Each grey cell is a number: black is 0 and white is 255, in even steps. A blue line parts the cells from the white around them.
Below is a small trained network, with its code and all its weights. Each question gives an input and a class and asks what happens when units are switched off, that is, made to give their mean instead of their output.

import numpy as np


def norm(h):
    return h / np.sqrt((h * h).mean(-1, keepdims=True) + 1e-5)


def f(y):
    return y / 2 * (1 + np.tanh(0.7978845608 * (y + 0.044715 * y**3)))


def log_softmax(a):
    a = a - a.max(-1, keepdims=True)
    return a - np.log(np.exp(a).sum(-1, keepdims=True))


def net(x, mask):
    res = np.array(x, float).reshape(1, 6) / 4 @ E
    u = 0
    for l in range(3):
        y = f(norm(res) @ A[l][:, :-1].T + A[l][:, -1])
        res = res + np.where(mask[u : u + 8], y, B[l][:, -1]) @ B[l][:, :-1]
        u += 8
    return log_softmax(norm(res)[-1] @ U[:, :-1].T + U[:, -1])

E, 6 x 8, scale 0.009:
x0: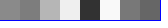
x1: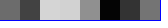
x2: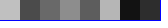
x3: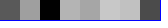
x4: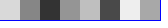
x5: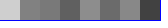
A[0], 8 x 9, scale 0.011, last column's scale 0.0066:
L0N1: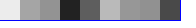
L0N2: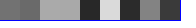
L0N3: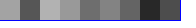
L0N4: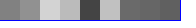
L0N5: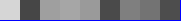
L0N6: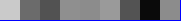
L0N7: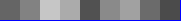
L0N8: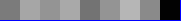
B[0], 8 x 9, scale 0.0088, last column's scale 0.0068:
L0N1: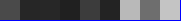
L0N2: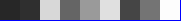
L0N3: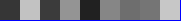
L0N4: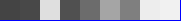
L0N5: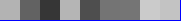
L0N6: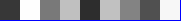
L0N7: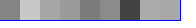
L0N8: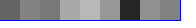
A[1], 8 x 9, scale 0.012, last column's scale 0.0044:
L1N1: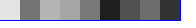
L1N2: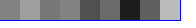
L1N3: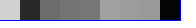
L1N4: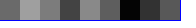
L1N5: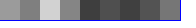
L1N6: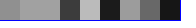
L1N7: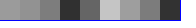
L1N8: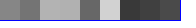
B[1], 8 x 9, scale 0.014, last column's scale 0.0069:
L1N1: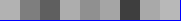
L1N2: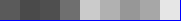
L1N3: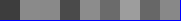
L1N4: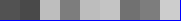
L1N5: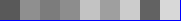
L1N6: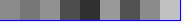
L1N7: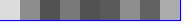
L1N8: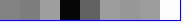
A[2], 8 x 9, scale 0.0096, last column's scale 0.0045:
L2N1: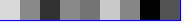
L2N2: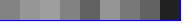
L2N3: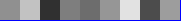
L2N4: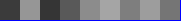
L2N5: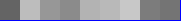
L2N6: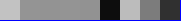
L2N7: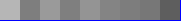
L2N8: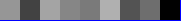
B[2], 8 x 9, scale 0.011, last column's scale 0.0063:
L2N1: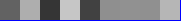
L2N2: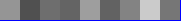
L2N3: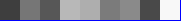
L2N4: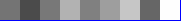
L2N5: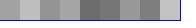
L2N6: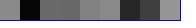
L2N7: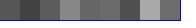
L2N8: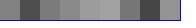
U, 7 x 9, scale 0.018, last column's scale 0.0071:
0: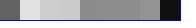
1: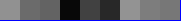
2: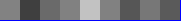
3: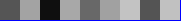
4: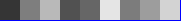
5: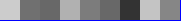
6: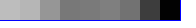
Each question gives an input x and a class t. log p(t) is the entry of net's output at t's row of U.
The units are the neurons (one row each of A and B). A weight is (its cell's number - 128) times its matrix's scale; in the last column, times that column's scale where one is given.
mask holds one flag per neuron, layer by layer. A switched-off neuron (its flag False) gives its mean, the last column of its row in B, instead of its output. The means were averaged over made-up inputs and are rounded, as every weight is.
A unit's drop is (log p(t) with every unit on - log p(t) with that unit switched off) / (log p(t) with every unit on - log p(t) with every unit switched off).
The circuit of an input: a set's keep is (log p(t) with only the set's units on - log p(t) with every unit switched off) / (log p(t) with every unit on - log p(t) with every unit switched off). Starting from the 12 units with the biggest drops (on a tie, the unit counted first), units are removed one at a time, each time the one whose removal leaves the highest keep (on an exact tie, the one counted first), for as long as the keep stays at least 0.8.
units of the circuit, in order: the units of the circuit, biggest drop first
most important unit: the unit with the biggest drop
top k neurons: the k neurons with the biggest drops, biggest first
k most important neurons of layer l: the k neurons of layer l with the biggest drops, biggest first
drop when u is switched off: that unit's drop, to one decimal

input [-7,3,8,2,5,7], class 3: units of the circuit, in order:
[L0N6]
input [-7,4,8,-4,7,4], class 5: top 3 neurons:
[L1N1, L0N5, L0N2]
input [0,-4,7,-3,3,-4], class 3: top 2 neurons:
[L0N1, L1N7]
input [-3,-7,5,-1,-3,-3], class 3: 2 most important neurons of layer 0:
[L0N1, L0N4]
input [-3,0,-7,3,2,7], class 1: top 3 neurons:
[L0N6, L1N6, L1N5]
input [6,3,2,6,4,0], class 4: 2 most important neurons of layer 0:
[L0N4, L0N1]
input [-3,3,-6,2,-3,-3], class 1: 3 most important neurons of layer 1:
[L1N4, L1N2, L1N5]
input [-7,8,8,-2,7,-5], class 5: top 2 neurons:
[L0N5, L1N1]
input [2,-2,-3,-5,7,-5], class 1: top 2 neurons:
[L0N6, L1N5]
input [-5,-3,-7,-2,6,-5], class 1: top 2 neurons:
[L0N6, L1N6]
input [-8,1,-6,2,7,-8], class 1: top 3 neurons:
[L0N6, L1N6, L1N5]
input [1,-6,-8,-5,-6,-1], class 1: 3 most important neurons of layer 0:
[L0N6, L0N2, L0N1]
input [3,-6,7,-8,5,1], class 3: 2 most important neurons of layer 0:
[L0N6, L0N1]
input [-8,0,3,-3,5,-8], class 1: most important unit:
L1N6
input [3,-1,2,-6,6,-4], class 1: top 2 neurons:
[L1N3, L0N1]
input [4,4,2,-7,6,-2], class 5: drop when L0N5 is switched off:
0.2
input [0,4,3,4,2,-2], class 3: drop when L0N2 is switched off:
0.1
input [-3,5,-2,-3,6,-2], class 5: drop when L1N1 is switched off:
0.1
